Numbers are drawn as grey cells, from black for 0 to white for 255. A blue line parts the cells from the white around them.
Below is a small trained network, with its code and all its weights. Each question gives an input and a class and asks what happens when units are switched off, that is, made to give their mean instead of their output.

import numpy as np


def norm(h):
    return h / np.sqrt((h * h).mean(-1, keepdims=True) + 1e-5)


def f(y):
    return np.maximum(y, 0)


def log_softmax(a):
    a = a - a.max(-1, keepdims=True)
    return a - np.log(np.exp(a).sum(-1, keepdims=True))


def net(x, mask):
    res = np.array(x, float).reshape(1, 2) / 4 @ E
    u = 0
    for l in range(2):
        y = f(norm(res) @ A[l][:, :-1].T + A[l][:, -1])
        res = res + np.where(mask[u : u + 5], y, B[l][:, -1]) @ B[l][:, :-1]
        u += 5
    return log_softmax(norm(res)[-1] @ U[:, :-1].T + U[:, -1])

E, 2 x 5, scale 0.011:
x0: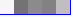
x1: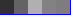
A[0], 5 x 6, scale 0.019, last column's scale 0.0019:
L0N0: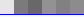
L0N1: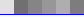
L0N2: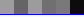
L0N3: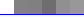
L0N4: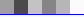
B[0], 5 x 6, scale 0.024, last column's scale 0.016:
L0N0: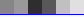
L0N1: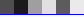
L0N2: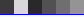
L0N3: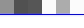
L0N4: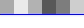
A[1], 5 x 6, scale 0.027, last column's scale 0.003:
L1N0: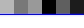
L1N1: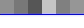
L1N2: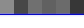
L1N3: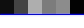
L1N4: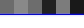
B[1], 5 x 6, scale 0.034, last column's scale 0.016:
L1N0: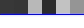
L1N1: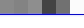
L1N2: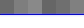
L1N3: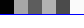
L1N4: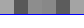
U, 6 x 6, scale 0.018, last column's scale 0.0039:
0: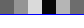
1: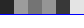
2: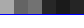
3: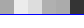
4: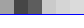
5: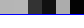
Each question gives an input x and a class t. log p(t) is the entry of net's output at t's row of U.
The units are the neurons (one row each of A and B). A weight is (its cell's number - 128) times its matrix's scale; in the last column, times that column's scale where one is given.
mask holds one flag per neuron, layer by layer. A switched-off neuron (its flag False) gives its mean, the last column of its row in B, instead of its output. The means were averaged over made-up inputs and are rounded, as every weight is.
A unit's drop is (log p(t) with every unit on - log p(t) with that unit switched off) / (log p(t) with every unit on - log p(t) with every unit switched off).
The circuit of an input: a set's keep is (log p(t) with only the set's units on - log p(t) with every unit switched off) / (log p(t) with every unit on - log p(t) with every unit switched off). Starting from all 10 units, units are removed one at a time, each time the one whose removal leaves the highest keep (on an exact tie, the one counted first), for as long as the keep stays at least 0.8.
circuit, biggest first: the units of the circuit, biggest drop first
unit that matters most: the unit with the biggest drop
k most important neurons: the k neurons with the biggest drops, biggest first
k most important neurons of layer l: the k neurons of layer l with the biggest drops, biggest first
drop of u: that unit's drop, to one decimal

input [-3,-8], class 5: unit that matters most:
L1N1
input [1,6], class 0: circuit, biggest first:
(L0N1, L0N3, L1N0)
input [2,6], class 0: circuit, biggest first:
(L0N3, L0N1, L1N0)
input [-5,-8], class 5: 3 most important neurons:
(L0N1, L1N3, L0N4)
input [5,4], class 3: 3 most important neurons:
(L0N4, L1N3, L1N1)
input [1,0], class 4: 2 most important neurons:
(L0N3, L1N3)
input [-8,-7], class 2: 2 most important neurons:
(L0N1, L1N3)
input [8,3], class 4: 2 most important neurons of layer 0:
(L0N3, L0N1)
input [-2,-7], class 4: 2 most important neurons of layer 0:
(L0N3, L0N4)
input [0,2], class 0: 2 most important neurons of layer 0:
(L0N1, L0N3)
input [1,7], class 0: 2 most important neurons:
(L0N1, L0N3)
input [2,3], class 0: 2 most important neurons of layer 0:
(L0N4, L0N3)
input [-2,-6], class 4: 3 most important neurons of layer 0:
(L0N4, L0N3, L0N2)
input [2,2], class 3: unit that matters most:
L0N4
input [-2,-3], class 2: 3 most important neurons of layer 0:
(L0N1, L0N4, L0N3)
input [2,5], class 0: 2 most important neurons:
(L0N3, L1N0)
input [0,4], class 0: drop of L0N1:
1.0
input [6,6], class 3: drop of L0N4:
1.2
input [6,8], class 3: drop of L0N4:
1.1
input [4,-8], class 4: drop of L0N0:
0.0
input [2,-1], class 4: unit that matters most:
L0N3
